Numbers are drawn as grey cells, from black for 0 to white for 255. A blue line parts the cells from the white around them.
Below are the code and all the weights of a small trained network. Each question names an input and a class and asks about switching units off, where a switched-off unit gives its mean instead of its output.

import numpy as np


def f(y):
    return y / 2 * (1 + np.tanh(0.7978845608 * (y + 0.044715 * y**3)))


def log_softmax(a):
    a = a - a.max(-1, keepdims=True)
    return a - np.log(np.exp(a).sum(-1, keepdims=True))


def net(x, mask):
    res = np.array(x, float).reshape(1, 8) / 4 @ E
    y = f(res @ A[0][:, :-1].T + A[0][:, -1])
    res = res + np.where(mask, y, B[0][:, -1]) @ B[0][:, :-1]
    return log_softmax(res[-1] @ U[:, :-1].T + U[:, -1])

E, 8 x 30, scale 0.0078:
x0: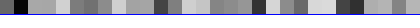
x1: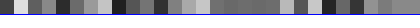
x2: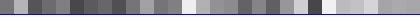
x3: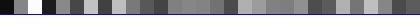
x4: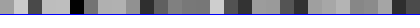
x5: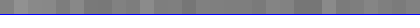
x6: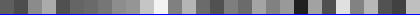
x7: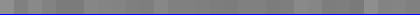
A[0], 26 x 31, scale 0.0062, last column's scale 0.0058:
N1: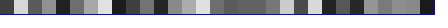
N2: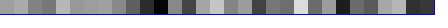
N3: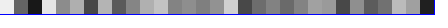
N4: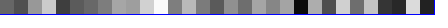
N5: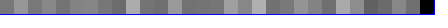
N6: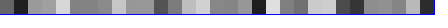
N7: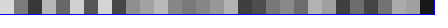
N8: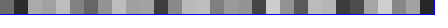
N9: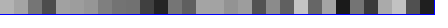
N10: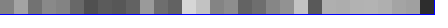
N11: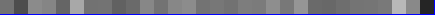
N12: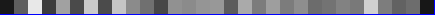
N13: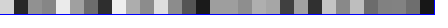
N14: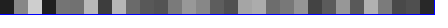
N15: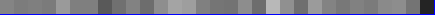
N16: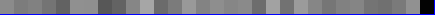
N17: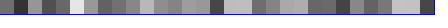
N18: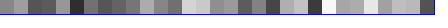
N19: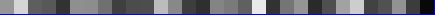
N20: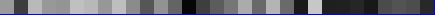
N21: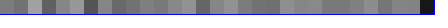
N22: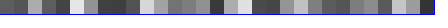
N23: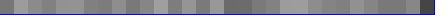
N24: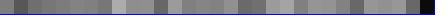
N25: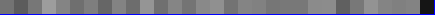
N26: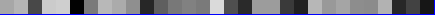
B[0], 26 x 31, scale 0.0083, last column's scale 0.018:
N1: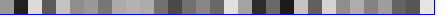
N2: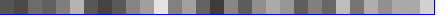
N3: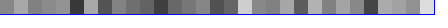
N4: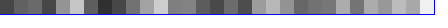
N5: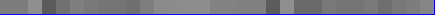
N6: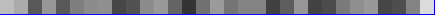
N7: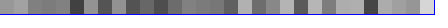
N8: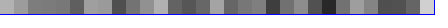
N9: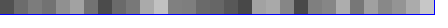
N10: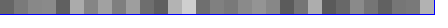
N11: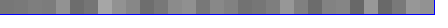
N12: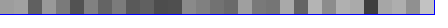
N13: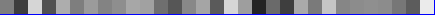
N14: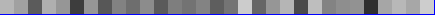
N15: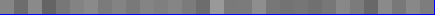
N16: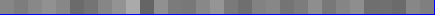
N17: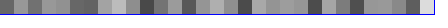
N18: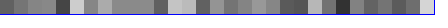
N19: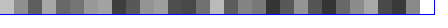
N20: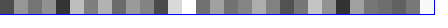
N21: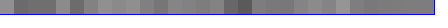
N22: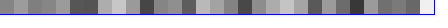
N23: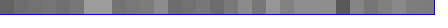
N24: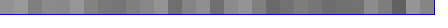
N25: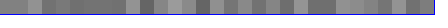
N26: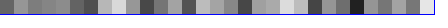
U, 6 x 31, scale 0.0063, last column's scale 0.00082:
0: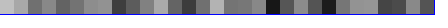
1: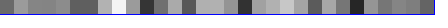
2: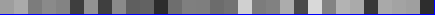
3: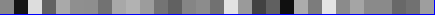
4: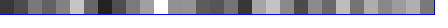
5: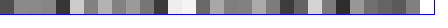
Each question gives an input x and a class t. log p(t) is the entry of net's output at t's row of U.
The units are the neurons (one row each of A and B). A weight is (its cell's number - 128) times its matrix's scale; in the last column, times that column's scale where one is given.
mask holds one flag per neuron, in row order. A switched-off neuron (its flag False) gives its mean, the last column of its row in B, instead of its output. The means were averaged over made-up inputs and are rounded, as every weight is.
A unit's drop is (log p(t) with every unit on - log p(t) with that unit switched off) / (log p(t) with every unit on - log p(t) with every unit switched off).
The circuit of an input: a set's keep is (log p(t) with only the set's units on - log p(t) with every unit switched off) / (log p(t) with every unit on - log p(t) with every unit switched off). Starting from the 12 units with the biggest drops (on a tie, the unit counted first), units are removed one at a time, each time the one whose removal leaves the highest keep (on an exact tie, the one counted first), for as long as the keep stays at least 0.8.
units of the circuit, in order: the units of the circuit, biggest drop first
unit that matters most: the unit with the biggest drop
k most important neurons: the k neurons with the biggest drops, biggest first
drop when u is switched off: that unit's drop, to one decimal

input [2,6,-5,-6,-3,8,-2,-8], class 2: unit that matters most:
N7
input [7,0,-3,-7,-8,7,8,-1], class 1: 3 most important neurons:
N22, N17, N19
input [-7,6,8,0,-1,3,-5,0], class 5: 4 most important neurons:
N18, N10, N6, N8
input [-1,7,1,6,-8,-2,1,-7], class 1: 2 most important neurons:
N22, N17
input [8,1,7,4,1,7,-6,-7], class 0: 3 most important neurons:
N6, N8, N20
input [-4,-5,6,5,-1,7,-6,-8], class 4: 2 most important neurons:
N20, N2
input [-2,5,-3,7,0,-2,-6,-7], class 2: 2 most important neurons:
N14, N12
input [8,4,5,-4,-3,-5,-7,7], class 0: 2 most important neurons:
N6, N8
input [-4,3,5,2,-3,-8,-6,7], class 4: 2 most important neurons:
N2, N20
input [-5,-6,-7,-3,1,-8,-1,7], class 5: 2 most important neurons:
N20, N1
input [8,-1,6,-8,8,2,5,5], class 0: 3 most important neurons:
N6, N8, N22
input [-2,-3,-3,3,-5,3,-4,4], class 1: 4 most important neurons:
N4, N22, N1, N17
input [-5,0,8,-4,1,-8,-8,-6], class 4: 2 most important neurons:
N2, N9
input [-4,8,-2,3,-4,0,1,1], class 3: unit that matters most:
N1
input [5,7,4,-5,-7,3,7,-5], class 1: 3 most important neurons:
N22, N17, N13
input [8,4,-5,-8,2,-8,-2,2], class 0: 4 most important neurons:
N6, N8, N14, N12
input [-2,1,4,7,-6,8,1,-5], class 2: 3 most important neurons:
N14, N12, N26
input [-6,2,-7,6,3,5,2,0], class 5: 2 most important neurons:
N20, N6
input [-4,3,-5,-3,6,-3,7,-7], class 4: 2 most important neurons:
N4, N22
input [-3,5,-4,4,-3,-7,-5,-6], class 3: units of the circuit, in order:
N1
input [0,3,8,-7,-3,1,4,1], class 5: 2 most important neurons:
N18, N10
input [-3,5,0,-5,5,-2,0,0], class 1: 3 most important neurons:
N26, N13, N14
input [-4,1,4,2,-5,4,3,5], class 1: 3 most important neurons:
N22, N20, N6
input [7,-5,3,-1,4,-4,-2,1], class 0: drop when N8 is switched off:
0.2
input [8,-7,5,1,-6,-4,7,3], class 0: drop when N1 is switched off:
0.1
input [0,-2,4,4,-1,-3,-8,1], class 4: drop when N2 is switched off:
0.1
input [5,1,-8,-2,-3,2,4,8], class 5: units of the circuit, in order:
N20
